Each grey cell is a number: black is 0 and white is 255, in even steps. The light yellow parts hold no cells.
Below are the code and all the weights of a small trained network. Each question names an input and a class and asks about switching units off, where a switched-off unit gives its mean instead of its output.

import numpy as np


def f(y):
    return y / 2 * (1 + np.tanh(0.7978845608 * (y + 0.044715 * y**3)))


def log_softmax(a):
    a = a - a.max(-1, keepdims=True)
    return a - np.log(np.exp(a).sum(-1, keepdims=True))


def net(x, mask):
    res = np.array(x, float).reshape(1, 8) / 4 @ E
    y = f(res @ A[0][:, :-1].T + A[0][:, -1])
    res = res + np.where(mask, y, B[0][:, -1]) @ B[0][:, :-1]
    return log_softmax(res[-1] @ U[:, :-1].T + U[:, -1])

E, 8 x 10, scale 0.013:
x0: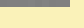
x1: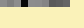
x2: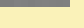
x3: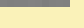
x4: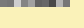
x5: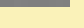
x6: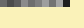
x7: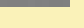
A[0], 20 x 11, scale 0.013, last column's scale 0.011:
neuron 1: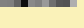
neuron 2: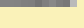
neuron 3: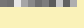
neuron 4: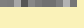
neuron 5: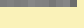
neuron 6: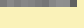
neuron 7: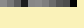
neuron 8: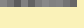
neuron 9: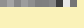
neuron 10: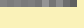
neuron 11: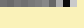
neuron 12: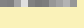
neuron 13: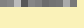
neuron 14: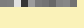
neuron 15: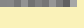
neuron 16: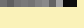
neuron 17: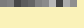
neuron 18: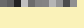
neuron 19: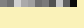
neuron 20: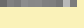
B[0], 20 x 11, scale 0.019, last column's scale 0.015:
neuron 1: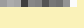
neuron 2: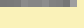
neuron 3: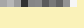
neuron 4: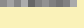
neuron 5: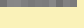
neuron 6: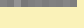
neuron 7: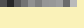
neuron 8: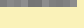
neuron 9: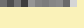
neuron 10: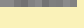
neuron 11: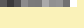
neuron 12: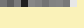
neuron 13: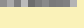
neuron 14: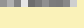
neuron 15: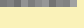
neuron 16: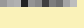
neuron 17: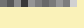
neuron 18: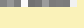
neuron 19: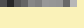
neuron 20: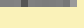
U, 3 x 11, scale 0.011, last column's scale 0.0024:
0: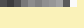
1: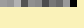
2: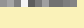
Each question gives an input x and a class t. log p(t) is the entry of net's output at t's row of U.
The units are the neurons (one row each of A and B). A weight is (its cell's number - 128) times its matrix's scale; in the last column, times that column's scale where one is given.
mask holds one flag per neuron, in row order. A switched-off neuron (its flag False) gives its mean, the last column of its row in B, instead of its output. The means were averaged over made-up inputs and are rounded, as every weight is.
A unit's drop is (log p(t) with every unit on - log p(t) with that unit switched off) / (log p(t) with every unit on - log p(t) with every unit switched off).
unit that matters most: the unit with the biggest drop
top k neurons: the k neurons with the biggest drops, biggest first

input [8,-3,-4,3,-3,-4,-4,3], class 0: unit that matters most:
neuron 3
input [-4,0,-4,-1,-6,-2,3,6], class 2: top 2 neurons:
neuron 18; neuron 12
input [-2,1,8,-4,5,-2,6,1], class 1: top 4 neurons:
neuron 16; neuron 3; neuron 7; neuron 9
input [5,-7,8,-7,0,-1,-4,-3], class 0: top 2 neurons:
neuron 1; neuron 16
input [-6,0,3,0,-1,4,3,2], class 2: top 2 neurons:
neuron 12; neuron 9
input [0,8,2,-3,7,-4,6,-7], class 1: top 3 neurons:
neuron 16; neuron 1; neuron 3
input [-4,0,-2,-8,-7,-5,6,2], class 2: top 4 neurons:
neuron 18; neuron 12; neuron 9; neuron 19
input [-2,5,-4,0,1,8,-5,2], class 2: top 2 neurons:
neuron 14; neuron 3
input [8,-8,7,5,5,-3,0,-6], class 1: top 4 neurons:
neuron 3; neuron 11; neuron 7; neuron 9
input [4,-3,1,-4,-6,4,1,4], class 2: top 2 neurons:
neuron 18; neuron 11
